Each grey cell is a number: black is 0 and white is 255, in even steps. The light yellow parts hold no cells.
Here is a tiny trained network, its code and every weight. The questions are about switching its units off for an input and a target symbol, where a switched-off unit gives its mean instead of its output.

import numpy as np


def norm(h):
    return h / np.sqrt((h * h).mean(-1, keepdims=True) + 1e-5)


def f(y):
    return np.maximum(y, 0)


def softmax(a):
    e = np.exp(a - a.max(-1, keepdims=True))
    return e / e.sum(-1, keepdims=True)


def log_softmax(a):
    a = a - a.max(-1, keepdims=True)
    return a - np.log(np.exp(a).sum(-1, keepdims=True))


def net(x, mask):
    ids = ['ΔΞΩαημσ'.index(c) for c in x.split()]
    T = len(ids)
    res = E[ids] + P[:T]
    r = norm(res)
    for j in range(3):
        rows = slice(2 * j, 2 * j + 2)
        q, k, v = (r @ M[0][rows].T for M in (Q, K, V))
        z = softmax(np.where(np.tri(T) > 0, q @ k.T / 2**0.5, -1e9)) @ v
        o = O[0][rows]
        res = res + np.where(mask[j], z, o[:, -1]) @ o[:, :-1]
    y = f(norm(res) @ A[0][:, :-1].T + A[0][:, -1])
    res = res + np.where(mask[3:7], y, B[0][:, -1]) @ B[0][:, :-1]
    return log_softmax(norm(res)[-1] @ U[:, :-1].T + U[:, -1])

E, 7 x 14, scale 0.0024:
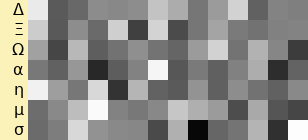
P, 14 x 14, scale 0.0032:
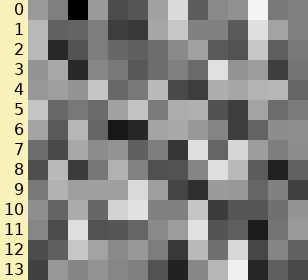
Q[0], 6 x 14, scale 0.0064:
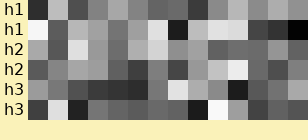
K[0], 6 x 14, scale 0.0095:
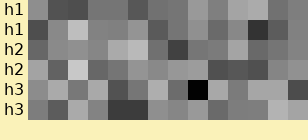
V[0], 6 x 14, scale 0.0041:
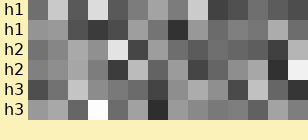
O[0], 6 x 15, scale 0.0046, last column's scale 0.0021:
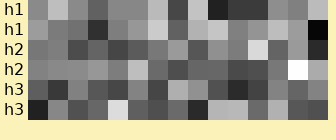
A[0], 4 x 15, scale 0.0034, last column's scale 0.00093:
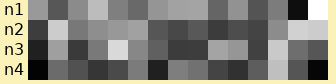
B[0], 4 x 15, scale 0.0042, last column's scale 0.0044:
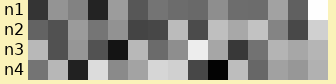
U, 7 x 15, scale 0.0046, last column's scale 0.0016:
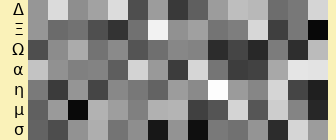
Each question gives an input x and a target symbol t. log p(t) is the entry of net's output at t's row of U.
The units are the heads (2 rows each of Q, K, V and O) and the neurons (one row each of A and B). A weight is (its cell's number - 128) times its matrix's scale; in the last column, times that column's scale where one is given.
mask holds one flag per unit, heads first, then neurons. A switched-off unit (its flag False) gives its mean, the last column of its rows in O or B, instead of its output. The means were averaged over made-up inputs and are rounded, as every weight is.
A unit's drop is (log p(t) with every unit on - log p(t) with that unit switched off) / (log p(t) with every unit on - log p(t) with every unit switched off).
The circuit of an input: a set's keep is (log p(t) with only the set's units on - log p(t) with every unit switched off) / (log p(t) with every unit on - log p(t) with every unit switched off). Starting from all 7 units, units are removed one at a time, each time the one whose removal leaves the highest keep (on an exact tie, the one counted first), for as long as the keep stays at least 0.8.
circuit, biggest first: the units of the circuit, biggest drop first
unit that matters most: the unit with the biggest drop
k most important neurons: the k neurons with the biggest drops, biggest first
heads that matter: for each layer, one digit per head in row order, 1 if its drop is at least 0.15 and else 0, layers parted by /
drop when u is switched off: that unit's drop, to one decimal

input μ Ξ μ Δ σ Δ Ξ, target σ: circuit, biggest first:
(h2 h1)
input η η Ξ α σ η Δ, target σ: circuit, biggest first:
(h2 h1)
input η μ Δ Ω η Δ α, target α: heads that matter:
100
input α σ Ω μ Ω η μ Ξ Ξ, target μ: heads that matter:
001
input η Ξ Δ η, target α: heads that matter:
101
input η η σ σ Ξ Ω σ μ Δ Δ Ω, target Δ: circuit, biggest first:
(h3)
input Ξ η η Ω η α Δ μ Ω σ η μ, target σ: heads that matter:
010
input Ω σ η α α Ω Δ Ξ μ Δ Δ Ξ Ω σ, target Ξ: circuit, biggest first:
(h3 h2)
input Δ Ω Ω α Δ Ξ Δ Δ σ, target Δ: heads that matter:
011
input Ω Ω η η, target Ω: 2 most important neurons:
(n3 n1)
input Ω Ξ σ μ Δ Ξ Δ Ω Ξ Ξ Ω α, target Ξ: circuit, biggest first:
(h2 h3)
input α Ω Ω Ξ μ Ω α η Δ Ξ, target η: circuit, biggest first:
(h3 n3)
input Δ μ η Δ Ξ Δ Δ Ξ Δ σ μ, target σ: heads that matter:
110
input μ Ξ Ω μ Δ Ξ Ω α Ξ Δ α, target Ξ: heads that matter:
010
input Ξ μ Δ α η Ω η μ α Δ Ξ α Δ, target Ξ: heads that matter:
011
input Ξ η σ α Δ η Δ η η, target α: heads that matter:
100
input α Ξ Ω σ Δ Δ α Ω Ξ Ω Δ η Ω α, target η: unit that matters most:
n2
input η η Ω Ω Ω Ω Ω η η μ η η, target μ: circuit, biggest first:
(h3 n4)
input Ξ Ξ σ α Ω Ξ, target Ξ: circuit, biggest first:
(h3 h1)
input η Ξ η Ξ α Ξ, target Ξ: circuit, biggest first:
(h2 h3)
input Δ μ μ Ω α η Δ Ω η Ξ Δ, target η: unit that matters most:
h3
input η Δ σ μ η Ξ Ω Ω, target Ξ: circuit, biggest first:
(h3 h2)
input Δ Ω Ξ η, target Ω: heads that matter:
011
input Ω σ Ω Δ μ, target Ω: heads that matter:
001
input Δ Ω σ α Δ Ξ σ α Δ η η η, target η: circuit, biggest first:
(h3 n2)
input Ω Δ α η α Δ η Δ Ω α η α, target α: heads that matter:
101
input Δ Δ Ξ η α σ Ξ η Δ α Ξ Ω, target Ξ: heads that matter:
011
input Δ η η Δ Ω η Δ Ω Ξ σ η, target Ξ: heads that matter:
011
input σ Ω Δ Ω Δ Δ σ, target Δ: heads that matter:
001
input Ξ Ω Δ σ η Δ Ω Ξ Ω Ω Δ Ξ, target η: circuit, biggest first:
(h1)
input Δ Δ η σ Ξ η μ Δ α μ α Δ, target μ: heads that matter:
011
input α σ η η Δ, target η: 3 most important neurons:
(n2 n4 n3)
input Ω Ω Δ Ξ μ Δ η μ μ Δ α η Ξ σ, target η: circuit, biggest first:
(n3 h3)
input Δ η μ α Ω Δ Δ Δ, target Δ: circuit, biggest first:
(h3)
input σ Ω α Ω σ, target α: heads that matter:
001
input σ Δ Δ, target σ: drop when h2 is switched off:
0.3
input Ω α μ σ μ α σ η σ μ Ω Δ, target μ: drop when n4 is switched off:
0.9
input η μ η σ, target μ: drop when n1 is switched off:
0.0
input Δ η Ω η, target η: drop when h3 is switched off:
0.8
